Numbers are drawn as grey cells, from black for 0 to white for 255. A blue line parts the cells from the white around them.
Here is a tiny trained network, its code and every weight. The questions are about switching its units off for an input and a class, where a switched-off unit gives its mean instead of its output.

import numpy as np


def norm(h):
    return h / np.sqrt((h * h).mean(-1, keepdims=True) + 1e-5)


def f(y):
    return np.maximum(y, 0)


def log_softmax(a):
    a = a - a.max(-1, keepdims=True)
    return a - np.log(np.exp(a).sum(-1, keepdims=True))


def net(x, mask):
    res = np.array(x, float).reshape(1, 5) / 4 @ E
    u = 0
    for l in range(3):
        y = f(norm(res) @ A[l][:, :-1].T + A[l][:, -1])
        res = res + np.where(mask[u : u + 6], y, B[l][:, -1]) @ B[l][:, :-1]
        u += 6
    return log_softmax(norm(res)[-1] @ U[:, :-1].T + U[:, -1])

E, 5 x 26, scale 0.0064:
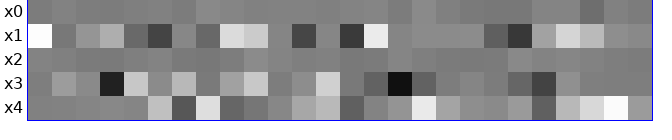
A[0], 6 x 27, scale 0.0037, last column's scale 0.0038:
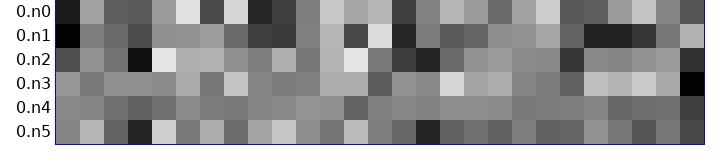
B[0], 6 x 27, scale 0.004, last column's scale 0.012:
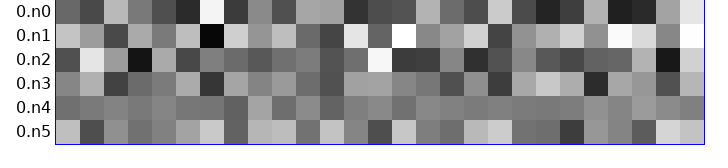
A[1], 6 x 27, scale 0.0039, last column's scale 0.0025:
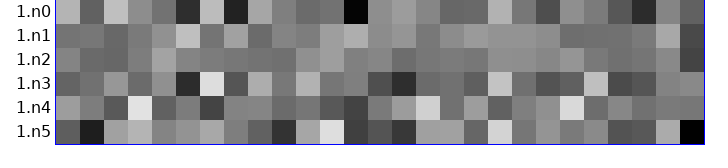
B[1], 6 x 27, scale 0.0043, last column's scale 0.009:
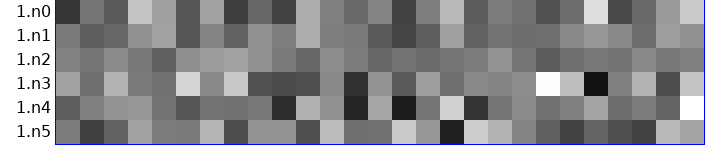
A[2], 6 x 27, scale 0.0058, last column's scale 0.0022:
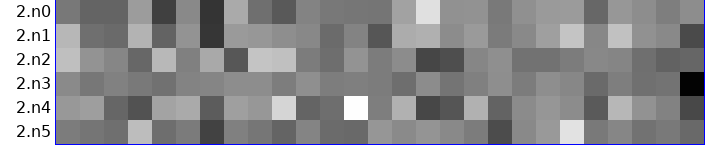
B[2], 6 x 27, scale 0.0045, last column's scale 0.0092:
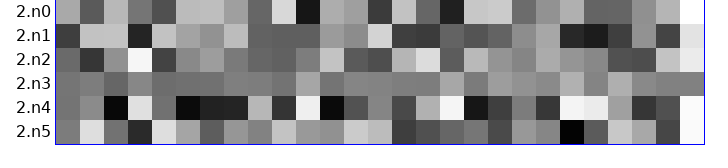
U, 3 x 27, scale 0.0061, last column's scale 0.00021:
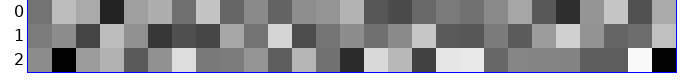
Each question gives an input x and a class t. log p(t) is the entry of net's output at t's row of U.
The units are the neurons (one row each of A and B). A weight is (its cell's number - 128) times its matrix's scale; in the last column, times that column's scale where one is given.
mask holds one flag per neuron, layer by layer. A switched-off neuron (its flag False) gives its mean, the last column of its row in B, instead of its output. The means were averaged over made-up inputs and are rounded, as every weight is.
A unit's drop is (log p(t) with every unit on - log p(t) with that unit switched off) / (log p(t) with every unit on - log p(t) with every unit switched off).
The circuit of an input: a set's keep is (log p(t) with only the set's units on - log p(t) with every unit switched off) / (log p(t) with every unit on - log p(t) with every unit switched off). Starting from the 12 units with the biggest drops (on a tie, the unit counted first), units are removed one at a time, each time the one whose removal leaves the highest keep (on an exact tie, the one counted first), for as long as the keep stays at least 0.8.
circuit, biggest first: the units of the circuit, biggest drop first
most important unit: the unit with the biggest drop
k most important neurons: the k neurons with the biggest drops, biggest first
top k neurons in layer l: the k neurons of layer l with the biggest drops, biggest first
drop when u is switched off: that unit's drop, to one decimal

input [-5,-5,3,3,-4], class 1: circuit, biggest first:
0.n1, 2.n4
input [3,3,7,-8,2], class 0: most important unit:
0.n0
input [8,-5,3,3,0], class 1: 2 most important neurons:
0.n1, 1.n4
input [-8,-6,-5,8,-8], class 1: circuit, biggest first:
2.n4, 0.n1
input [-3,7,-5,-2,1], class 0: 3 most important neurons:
0.n0, 2.n4, 2.n1
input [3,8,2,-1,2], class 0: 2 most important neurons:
0.n0, 2.n1
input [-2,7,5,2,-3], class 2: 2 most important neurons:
0.n1, 2.n4
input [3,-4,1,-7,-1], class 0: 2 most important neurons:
0.n1, 2.n5
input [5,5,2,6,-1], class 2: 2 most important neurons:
0.n1, 2.n2
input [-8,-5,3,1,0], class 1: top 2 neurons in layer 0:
0.n2, 0.n1
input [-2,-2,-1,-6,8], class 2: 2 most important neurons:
0.n0, 0.n1
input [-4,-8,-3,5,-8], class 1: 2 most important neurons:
0.n1, 2.n4
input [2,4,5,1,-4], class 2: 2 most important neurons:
2.n4, 1.n4
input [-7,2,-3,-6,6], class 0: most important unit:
0.n3
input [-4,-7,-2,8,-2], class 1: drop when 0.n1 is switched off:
1.3
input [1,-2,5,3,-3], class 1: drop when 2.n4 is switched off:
0.2
